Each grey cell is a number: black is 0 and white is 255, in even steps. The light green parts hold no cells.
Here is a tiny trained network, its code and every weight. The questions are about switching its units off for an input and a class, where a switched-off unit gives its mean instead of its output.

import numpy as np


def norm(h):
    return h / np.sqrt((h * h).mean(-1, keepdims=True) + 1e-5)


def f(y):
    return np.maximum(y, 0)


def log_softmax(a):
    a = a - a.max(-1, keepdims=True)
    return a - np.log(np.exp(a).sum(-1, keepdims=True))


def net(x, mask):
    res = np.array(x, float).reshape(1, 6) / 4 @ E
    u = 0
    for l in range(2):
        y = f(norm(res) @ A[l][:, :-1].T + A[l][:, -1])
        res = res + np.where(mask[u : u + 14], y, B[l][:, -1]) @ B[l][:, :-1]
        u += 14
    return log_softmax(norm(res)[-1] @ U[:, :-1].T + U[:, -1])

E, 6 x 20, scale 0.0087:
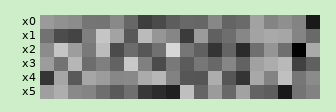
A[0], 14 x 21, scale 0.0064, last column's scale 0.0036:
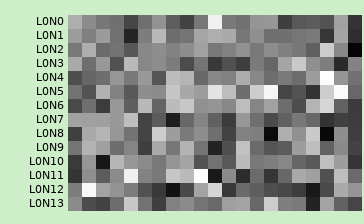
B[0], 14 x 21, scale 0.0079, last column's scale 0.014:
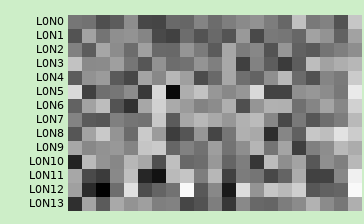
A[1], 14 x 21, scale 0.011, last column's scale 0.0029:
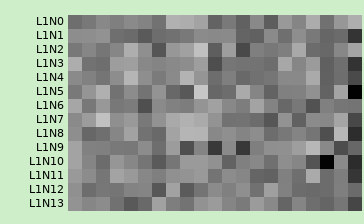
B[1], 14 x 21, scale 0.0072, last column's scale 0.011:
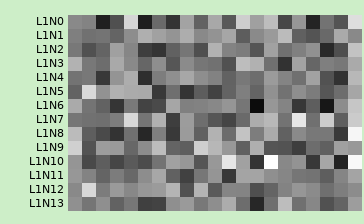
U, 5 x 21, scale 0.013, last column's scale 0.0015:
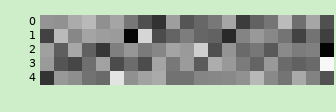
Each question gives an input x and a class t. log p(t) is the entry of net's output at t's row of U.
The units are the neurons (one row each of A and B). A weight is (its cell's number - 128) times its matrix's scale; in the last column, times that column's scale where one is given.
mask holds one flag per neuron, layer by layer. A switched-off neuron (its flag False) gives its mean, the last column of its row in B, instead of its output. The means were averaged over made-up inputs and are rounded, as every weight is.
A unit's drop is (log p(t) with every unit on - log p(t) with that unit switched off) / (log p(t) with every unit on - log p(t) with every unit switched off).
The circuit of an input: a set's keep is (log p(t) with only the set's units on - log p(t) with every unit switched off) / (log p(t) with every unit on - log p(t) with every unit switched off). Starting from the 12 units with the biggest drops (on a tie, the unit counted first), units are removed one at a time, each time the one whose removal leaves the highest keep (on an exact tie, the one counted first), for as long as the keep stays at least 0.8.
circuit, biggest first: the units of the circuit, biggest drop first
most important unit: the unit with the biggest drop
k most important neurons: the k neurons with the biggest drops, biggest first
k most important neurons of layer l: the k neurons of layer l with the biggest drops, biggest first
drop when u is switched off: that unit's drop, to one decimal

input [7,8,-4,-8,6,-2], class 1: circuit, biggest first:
L0N10; L0N5
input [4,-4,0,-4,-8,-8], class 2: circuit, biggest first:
L0N12; L0N11; L1N0
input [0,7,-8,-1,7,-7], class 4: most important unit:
L0N6
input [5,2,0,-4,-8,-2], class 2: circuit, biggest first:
L0N12; L0N11; L1N0
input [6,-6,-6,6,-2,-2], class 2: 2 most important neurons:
L0N12; L0N8
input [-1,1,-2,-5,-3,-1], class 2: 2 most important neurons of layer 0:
L0N5; L0N12
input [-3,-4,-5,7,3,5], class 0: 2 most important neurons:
L0N11; L0N12
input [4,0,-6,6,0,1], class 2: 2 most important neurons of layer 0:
L0N12; L0N8
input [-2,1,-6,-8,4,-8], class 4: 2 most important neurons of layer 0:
L0N6; L0N4
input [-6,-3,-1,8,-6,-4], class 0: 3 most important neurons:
L0N12; L0N11; L0N1
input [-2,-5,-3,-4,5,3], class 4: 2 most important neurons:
L0N11; L0N10
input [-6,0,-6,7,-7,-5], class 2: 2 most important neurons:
L0N12; L0N11
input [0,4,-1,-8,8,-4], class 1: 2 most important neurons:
L0N10; L0N5
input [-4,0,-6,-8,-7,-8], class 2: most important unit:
L0N5
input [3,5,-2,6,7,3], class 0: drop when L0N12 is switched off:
0.2
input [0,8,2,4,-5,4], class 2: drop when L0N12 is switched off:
0.6
